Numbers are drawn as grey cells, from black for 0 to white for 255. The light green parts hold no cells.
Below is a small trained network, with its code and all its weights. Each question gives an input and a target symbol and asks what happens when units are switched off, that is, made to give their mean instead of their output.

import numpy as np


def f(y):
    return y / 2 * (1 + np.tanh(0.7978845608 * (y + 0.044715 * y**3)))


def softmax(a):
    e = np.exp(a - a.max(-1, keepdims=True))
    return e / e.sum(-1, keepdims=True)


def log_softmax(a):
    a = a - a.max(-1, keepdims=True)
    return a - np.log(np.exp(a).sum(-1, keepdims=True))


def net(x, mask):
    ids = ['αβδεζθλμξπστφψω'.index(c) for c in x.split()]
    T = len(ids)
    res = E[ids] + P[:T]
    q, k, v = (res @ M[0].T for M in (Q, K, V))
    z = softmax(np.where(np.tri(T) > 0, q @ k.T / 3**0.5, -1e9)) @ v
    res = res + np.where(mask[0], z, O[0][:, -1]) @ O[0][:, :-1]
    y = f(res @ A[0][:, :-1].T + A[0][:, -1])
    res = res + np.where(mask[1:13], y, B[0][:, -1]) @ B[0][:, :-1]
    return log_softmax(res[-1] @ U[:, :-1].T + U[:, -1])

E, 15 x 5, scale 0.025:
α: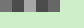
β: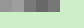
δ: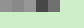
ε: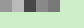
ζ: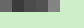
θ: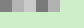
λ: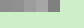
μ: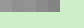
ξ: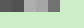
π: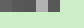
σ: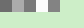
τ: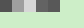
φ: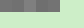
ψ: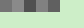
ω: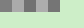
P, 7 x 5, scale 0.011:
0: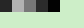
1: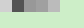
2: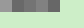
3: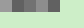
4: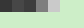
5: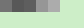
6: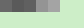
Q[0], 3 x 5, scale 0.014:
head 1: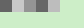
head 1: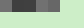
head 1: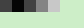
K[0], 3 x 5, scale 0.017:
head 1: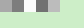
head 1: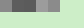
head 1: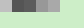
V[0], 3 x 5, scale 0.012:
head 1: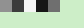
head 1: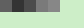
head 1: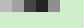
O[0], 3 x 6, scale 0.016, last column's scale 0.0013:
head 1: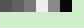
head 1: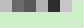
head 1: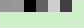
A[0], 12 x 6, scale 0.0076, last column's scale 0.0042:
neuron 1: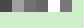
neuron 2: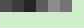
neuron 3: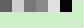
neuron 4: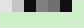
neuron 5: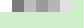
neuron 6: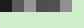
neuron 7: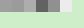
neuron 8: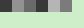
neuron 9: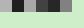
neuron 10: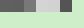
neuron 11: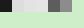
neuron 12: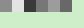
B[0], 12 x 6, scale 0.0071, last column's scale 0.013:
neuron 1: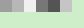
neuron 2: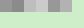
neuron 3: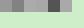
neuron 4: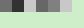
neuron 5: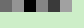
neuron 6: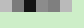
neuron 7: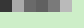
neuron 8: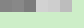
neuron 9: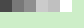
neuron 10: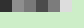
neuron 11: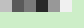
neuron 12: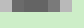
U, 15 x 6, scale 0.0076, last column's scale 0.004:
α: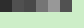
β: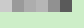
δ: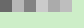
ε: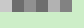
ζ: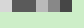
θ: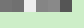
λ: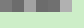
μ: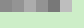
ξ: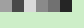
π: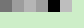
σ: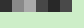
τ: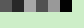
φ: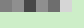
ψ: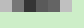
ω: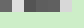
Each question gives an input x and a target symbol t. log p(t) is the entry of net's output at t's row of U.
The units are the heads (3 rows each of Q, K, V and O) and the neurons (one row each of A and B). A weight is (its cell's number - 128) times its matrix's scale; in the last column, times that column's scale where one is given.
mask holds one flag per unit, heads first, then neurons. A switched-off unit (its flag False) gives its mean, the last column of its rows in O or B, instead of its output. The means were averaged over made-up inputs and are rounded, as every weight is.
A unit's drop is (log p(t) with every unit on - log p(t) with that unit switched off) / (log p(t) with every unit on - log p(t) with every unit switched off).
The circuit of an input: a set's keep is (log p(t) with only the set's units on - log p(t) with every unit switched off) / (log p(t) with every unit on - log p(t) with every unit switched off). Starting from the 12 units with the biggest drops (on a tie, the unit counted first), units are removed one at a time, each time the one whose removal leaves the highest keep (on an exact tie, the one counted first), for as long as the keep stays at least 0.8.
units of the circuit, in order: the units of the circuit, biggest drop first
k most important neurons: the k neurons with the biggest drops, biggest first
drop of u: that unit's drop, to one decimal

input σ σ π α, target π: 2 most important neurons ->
[neuron 11; neuron 5]
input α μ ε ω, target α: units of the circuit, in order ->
[head 1; neuron 10; neuron 11]
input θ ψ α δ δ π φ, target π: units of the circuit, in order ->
[head 1]
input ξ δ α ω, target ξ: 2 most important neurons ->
[neuron 11; neuron 7]
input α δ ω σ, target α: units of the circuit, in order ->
[head 1; neuron 10; neuron 11]
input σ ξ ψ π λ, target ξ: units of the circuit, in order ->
[head 1; neuron 11]
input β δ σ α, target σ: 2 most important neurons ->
[neuron 7; neuron 5]
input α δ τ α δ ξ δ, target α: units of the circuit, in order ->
[head 1; neuron 10]
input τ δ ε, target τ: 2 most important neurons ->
[neuron 11; neuron 10]
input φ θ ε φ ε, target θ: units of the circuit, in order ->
[head 1; neuron 1]
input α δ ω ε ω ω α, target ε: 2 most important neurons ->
[neuron 8; neuron 10]
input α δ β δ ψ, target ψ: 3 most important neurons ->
[neuron 12; neuron 1; neuron 8]
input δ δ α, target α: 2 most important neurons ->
[neuron 10; neuron 1]
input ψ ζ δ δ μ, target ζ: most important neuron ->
[neuron 7]
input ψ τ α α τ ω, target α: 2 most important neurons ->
[neuron 10; neuron 1]
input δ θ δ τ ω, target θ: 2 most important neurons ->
[neuron 1; neuron 11]
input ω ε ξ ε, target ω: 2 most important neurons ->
[neuron 7; neuron 11]
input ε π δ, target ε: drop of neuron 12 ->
0.2
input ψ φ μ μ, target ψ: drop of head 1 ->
0.6
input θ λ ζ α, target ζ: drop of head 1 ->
0.7
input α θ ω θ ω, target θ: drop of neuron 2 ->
0.0
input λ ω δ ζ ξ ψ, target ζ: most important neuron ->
[neuron 10]
